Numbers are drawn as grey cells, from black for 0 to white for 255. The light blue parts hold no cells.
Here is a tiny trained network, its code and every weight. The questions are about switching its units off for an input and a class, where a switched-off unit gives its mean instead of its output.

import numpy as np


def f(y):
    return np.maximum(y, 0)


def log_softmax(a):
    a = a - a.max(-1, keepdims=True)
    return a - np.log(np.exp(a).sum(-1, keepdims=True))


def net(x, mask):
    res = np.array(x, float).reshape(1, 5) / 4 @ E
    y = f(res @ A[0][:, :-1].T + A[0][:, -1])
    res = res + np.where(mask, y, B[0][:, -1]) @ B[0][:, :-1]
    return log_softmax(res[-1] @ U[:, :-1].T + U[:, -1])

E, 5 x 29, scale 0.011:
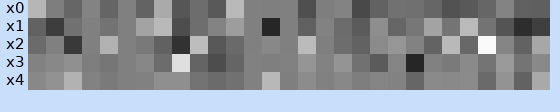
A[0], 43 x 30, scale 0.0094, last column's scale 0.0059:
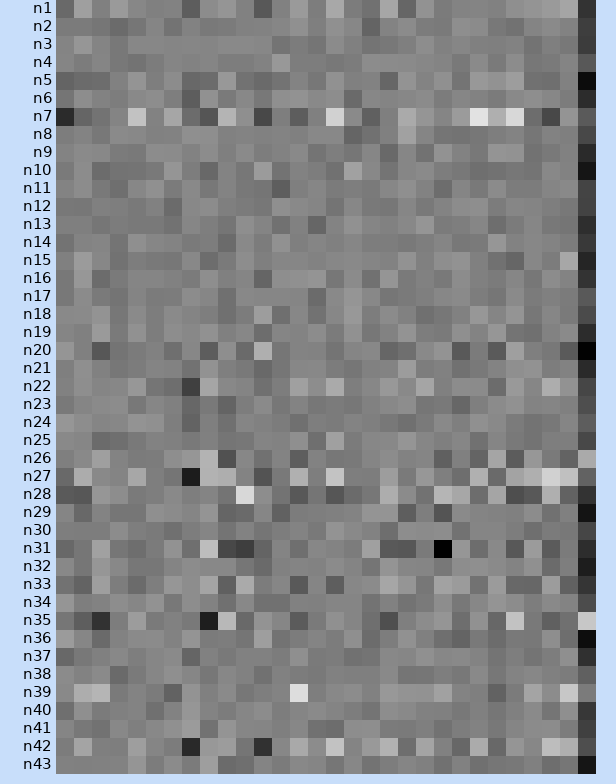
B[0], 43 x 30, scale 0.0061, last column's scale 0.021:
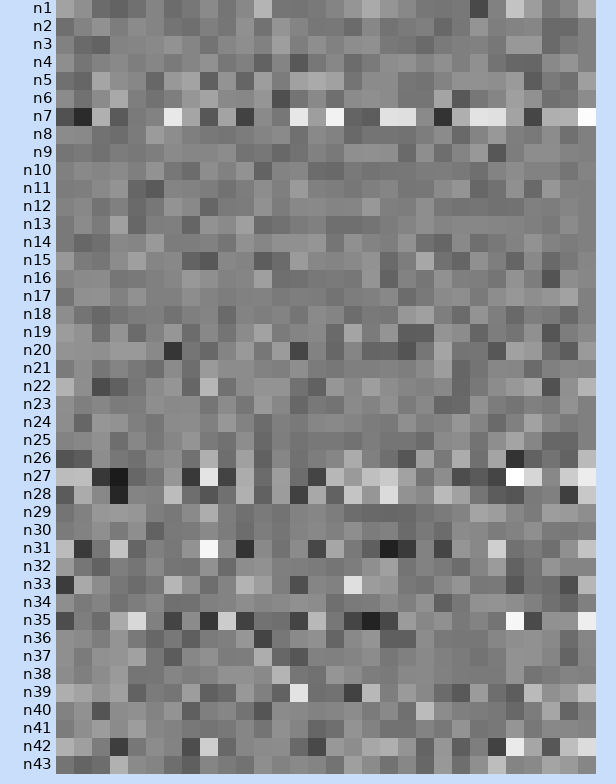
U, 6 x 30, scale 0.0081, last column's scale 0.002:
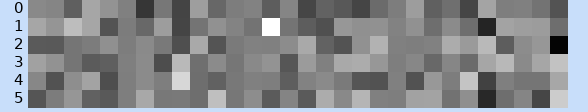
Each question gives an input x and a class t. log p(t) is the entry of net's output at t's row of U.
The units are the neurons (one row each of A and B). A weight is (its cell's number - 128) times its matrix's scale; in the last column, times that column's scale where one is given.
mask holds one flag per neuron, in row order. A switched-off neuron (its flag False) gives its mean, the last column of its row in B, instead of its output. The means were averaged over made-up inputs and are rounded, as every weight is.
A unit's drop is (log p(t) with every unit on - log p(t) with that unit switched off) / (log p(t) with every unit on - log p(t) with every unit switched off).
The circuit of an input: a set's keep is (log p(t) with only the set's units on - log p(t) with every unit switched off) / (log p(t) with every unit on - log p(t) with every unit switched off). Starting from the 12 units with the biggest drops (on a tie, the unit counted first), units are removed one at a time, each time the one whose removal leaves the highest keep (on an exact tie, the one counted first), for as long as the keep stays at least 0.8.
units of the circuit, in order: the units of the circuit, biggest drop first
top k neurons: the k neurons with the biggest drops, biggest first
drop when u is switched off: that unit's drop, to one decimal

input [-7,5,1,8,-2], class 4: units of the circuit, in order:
(n31)
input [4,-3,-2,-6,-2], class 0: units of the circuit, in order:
(n7, n27)
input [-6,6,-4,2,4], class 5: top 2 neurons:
(n28, n33)
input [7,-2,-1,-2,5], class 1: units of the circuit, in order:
(n35, n27)
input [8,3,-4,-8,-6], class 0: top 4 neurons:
(n35, n7, n20, n26)
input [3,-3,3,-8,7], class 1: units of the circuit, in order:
(n39, n27)
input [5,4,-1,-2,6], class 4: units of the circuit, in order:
(n35, n27)
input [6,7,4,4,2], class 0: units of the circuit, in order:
(n7, n35)
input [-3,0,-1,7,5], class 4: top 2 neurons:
(n31, n26)
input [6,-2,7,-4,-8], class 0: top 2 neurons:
(n20, n35)
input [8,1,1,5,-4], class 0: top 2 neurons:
(n7, n20)
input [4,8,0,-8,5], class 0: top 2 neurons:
(n7, n35)
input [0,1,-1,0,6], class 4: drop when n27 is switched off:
0.2
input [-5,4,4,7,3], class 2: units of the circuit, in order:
(n7)
